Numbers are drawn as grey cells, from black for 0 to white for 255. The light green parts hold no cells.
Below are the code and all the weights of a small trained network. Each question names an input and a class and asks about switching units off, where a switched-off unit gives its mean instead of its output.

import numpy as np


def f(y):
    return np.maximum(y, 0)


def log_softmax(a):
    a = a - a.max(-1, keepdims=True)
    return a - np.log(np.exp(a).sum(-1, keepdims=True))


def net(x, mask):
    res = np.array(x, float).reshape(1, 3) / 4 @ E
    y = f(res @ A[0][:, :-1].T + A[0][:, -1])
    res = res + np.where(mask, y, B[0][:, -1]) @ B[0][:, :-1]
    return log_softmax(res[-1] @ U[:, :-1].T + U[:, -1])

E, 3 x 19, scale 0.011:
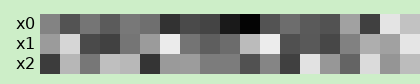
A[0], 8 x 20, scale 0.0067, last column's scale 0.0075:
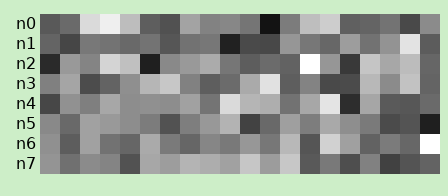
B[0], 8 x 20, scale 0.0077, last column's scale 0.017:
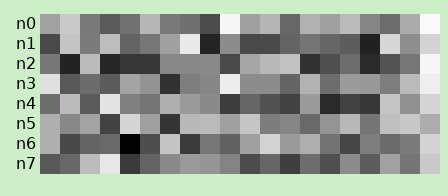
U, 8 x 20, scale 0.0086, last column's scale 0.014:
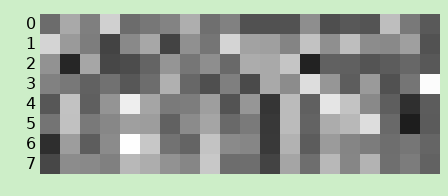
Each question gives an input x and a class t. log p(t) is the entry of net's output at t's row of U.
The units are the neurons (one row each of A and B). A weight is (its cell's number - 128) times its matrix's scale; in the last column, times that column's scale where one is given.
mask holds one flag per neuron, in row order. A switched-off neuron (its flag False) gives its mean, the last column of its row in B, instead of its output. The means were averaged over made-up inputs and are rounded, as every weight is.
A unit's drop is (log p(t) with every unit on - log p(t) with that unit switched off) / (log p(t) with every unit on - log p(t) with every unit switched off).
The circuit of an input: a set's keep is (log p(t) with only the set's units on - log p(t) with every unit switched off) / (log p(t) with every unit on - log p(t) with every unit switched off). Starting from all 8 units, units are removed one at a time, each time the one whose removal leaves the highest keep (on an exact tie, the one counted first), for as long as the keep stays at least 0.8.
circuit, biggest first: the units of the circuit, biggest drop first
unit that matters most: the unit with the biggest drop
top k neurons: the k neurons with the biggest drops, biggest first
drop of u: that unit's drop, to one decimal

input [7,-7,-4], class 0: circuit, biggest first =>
[n1]
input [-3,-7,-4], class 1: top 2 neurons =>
[n0 n5]
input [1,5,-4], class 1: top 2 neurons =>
[n2 n3]
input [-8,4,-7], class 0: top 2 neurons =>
[n7 n2]
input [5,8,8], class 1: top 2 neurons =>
[n3 n6]
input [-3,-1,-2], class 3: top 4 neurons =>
[n2 n1 n6 n5]
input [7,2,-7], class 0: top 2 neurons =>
[n1 n2]
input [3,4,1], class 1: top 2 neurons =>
[n4 n7]
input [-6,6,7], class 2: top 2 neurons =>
[n2 n0]
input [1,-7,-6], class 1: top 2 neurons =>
[n2 n0]
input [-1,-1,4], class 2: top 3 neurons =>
[n2 n1 n3]
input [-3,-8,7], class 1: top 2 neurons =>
[n0 n5]
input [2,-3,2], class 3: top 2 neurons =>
[n3 n4]
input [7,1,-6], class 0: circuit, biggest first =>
[n1]
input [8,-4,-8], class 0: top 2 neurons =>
[n1 n2]
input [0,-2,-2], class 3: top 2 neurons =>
[n2 n3]
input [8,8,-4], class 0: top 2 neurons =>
[n1 n0]
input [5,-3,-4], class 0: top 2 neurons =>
[n2 n1]
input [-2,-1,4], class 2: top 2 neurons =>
[n2 n1]
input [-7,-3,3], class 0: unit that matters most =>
n4
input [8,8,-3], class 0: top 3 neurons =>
[n1 n0 n5]
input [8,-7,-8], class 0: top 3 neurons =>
[n1 n2 n3]
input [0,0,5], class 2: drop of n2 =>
0.7
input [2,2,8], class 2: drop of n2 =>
0.7
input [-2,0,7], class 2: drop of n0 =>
0.0
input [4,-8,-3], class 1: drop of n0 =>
0.1
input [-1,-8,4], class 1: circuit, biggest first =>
[n0]
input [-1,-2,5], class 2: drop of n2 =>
1.2
